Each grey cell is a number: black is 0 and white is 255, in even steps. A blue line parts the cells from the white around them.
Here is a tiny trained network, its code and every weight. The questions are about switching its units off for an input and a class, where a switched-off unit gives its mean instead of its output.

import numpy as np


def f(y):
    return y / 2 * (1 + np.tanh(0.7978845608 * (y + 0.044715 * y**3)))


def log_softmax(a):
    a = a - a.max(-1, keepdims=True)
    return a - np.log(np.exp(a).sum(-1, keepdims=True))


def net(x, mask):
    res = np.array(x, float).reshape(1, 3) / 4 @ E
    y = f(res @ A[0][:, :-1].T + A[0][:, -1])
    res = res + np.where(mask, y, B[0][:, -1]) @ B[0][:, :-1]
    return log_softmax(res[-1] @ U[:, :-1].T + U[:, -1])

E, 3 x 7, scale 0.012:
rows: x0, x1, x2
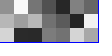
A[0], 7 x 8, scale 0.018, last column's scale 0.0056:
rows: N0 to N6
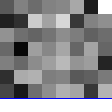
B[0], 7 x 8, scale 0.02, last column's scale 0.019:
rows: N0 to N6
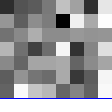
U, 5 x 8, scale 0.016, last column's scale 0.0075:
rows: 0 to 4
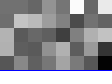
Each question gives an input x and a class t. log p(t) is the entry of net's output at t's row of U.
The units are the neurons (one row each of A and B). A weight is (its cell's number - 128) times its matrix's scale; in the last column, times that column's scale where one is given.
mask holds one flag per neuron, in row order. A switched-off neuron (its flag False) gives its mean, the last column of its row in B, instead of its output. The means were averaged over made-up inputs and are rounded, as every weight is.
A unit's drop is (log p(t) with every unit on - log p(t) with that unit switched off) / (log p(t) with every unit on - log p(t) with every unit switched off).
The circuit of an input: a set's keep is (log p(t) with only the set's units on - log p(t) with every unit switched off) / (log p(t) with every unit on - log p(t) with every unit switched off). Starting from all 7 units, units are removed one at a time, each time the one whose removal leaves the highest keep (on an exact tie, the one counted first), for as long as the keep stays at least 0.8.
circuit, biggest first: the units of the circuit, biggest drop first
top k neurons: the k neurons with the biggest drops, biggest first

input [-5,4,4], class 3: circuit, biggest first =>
N3
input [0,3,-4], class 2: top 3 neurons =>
N6; N0; N1
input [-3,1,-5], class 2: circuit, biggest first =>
N0; N6
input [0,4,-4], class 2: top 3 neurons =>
N6; N0; N1
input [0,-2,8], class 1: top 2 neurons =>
N1; N6
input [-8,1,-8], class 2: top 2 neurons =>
N1; N3
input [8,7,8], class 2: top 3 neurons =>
N6; N0; N3
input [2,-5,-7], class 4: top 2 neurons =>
N5; N0
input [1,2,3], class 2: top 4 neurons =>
N6; N0; N3; N5
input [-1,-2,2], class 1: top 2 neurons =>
N1; N6
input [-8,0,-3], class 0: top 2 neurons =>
N1; N6
